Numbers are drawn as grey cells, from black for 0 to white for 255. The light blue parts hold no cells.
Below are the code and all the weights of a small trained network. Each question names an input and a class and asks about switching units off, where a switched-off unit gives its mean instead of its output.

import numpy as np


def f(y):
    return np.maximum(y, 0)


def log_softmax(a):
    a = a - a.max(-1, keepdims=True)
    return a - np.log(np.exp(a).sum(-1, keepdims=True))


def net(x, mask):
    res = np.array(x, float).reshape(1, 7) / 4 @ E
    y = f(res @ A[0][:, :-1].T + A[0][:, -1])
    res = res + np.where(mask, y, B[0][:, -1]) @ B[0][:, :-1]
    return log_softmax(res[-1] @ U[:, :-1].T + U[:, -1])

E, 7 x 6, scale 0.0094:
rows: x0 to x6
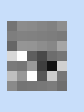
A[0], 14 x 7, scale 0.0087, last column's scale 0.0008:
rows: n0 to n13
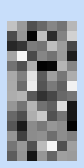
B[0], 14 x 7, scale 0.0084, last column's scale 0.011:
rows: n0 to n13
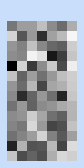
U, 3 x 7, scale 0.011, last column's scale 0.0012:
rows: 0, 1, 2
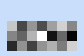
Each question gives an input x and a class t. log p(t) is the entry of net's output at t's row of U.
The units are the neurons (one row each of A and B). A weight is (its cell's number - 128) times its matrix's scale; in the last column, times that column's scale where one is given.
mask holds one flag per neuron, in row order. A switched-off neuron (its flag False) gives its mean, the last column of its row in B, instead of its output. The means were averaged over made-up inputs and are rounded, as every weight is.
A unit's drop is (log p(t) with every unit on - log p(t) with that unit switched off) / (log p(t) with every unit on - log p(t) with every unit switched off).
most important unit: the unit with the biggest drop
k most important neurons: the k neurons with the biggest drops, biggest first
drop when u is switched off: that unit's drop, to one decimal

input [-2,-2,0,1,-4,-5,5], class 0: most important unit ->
n4
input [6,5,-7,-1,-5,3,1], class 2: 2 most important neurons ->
n1, n12
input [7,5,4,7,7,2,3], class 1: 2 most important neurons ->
n3, n12
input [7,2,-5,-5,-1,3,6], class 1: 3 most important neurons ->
n1, n13, n10
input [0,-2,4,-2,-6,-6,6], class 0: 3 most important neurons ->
n1, n4, n13
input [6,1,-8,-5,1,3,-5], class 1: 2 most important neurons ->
n1, n13
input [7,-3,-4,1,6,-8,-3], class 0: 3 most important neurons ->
n1, n13, n12
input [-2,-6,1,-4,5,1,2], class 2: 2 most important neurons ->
n4, n3
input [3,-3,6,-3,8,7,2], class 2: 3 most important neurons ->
n4, n1, n13
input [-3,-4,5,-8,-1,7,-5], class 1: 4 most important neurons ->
n1, n10, n13, n2
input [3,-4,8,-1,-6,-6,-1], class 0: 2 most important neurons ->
n1, n4
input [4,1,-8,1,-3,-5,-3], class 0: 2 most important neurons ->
n4, n1
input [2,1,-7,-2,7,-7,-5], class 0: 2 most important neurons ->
n1, n13
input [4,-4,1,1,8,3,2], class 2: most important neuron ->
n4
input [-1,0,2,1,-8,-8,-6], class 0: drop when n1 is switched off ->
0.9
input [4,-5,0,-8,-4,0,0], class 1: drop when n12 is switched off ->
0.0
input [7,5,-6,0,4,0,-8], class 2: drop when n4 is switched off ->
0.1
